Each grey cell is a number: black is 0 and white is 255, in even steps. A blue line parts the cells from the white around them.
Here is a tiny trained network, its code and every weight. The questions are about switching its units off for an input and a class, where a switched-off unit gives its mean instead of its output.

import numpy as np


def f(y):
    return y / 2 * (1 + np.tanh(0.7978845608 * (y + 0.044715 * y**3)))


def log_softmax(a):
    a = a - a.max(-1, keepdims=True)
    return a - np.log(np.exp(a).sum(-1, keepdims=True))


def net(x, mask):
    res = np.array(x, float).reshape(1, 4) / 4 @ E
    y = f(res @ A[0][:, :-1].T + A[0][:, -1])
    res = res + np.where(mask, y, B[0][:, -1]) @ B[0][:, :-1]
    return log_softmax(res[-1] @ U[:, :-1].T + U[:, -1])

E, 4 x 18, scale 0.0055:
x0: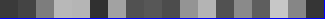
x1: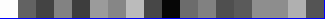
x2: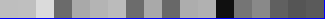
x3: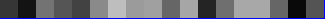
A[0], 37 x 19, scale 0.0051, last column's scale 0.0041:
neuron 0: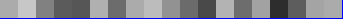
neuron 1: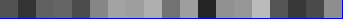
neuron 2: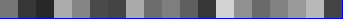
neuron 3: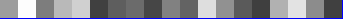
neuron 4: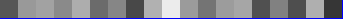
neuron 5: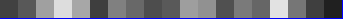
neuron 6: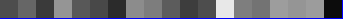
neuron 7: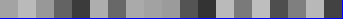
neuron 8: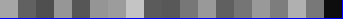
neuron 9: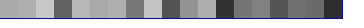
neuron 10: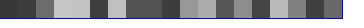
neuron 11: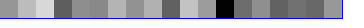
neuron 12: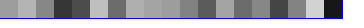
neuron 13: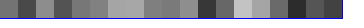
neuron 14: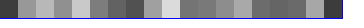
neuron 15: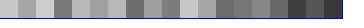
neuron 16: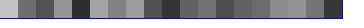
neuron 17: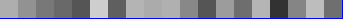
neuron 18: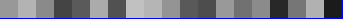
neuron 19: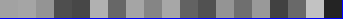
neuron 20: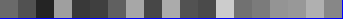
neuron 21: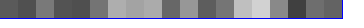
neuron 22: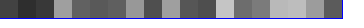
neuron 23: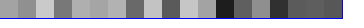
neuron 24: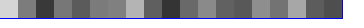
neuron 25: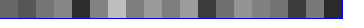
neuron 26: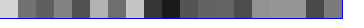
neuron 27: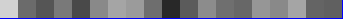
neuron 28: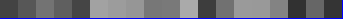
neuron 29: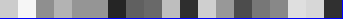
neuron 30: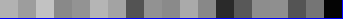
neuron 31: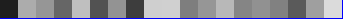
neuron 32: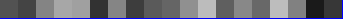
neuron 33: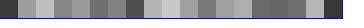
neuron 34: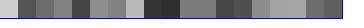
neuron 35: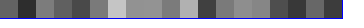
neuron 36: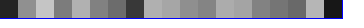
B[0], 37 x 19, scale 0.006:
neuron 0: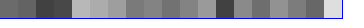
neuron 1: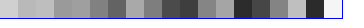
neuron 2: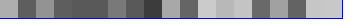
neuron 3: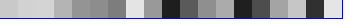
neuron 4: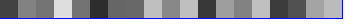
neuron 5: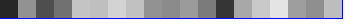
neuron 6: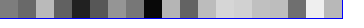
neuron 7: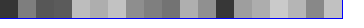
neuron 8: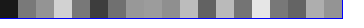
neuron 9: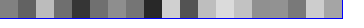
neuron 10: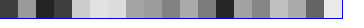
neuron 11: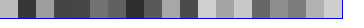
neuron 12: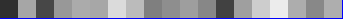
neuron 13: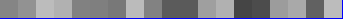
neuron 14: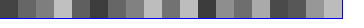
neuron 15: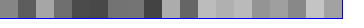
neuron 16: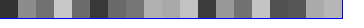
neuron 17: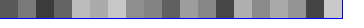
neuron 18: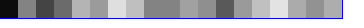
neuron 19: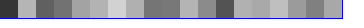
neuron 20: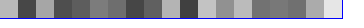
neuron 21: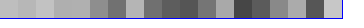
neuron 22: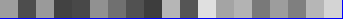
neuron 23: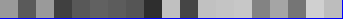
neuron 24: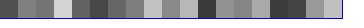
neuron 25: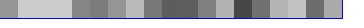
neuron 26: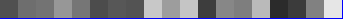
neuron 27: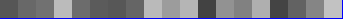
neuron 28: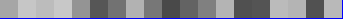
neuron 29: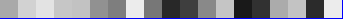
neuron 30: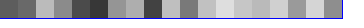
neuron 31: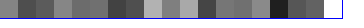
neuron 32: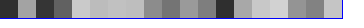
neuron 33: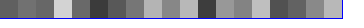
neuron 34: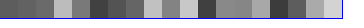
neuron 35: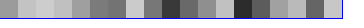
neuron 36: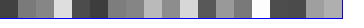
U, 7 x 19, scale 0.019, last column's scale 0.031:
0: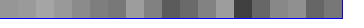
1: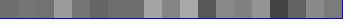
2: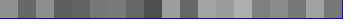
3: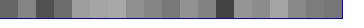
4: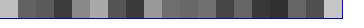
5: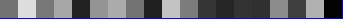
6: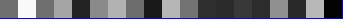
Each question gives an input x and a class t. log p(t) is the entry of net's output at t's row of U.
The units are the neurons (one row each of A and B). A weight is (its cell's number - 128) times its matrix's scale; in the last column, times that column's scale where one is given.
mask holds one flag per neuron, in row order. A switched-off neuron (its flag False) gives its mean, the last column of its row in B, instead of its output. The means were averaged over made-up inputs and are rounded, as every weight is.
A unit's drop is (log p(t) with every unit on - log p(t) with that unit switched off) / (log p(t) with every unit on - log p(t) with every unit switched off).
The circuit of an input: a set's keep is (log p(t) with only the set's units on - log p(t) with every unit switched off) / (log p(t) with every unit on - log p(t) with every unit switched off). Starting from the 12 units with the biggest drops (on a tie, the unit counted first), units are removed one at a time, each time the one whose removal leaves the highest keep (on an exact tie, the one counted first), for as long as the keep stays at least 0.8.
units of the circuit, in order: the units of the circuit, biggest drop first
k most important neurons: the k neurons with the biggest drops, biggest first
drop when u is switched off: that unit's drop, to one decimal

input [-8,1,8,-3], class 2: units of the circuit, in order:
neuron 11
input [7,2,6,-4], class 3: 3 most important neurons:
neuron 10; neuron 32; neuron 5
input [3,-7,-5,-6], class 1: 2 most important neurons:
neuron 31; neuron 4
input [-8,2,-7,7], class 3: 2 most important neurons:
neuron 7; neuron 17
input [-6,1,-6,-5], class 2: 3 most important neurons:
neuron 20; neuron 6; neuron 2
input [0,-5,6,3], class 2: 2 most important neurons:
neuron 23; neuron 11
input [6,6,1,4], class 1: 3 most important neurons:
neuron 34; neuron 26; neuron 27
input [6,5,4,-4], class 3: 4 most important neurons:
neuron 10; neuron 32; neuron 5; neuron 31
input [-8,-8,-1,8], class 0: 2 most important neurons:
neuron 1; neuron 35
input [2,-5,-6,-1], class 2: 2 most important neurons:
neuron 22; neuron 6
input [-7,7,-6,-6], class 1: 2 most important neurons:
neuron 26; neuron 24
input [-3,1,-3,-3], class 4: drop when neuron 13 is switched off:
0.1
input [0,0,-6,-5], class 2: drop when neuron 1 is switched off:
0.3
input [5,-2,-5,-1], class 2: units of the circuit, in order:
neuron 22
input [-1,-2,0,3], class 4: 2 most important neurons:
neuron 29; neuron 3
